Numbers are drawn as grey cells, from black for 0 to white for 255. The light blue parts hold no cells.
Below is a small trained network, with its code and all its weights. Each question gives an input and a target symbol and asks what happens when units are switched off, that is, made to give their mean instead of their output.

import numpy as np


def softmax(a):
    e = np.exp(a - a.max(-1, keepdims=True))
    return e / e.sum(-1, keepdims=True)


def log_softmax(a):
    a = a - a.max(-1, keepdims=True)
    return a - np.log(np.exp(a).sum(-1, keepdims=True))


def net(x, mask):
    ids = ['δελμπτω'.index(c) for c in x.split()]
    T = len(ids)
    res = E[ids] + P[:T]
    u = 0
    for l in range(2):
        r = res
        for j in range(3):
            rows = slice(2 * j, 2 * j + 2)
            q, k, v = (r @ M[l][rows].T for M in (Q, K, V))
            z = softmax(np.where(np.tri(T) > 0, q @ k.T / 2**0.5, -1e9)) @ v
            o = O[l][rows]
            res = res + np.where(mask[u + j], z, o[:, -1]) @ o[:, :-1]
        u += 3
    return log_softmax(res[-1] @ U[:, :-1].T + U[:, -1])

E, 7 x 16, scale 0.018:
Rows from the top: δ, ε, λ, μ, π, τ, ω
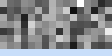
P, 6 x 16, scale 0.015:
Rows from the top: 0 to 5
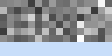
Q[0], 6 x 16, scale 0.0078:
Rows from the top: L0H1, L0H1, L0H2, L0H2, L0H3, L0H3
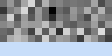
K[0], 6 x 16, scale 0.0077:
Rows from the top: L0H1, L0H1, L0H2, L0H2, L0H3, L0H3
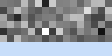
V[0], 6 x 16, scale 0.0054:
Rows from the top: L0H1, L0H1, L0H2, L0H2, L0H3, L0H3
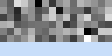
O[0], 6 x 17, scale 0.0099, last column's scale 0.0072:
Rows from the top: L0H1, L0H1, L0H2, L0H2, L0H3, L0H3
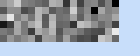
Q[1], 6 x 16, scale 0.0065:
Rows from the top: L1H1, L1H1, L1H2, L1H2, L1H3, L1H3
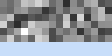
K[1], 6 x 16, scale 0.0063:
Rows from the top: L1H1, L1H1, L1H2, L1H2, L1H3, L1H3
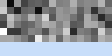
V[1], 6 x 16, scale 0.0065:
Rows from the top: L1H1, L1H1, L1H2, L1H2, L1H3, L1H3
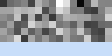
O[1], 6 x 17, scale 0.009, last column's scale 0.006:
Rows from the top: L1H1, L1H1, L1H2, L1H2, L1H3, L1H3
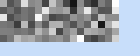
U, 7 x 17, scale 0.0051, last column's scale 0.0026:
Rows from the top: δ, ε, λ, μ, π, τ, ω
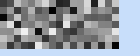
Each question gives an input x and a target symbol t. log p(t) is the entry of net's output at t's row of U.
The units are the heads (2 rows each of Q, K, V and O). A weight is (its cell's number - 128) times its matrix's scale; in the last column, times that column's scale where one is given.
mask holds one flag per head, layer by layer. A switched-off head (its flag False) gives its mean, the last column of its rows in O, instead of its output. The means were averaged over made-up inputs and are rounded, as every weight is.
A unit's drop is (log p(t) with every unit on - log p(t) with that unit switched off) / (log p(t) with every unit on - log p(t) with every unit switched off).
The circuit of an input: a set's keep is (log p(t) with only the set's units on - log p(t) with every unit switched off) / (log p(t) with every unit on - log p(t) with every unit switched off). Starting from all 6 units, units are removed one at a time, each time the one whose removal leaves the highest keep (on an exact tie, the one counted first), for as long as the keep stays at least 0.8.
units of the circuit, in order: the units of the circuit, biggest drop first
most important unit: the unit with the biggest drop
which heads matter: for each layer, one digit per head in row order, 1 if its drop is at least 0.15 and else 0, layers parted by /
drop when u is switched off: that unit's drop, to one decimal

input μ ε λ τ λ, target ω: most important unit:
L0H3
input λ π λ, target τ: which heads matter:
000 / 100
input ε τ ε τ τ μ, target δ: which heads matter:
001 / 011
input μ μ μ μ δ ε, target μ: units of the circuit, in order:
(L0H3; L1H3)
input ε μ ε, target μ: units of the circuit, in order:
(L0H2; L1H3)
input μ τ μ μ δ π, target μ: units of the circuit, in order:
(L0H3; L1H3)
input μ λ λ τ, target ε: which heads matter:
001 / 001
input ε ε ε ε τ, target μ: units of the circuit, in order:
(L0H2; L1H3)
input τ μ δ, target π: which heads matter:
100 / 000
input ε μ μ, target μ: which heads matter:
110 / 001
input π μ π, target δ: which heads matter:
100 / 010
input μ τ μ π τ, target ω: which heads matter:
001 / 000
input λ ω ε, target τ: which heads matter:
011 / 100
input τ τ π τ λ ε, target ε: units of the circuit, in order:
(L0H3)
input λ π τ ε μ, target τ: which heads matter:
001 / 100
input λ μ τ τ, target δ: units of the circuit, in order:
(L1H2; L0H3)
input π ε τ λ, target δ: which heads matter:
000 / 010
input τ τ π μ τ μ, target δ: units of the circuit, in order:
(L1H2; L1H3; L0H3)
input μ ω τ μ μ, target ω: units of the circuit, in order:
(L0H3; L1H2)
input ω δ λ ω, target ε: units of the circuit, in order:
(L1H3)
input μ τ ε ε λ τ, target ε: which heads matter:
001 / 000
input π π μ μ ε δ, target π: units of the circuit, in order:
(L0H3; L1H1)
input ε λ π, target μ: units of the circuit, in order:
(L0H2; L1H3)
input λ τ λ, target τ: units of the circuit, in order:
(L1H1; L0H3)
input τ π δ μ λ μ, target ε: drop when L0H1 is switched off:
0.0
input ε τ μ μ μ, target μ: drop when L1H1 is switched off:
0.1
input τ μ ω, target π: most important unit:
L0H1
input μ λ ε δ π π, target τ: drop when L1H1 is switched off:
0.4
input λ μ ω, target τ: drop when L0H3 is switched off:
0.2
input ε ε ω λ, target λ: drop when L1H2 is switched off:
0.3
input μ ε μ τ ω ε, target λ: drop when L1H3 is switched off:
0.1
